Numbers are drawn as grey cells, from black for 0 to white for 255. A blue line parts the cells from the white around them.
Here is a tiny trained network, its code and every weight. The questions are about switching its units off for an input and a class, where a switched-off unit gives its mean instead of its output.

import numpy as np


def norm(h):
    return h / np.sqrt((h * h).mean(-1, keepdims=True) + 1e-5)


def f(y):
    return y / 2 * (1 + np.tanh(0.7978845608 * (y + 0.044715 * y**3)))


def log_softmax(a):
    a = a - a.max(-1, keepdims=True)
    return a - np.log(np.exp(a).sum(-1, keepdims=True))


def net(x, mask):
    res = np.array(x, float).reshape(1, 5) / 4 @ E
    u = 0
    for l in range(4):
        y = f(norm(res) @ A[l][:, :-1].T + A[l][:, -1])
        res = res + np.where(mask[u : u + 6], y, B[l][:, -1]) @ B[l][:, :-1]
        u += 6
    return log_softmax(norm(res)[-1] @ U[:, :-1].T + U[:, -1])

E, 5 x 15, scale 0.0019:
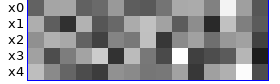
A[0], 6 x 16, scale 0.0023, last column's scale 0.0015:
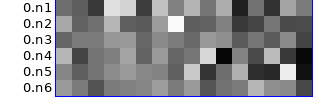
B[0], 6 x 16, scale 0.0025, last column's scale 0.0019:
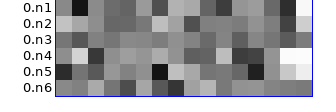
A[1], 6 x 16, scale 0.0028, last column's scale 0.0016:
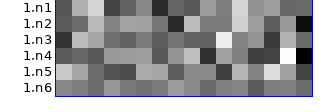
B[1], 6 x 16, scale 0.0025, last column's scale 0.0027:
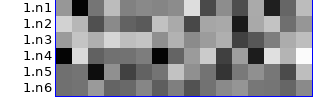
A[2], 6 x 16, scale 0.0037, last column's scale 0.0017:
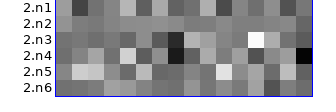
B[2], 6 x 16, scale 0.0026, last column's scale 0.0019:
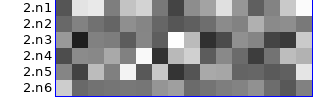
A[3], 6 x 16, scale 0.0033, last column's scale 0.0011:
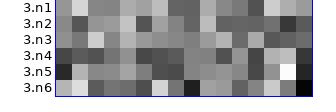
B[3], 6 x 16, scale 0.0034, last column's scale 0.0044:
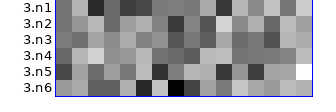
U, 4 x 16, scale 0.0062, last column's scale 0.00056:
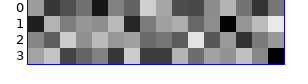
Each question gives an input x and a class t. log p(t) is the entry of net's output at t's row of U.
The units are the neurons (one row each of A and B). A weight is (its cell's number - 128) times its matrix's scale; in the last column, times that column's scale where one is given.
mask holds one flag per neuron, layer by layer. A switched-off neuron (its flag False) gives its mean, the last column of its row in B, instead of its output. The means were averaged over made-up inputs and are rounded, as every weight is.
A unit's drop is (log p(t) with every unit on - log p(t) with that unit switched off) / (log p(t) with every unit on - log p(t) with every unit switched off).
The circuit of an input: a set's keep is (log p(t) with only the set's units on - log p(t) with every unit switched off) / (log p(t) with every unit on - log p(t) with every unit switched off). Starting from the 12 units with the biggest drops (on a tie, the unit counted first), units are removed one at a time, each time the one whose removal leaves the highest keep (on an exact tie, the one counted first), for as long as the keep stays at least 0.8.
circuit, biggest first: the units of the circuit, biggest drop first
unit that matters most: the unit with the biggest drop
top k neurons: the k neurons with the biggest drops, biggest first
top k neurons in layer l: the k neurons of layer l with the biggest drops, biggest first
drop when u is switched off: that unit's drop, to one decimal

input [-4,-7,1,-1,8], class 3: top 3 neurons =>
[0.n4, 0.n1, 2.n3]
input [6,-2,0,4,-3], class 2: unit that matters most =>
1.n4
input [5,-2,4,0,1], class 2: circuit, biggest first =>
[1.n4, 3.n5]
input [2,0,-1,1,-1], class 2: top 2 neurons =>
[1.n4, 0.n5]
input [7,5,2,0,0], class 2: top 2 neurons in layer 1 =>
[1.n4, 1.n5]
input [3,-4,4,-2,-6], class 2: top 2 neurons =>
[2.n5, 0.n4]
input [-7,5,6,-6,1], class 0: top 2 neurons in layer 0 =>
[0.n4, 0.n2]
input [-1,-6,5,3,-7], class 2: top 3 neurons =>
[1.n4, 0.n4, 0.n5]
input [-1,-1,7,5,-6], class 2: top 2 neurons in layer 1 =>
[1.n4, 1.n2]
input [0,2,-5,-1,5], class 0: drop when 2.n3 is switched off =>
0.1
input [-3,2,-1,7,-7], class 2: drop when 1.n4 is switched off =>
0.1
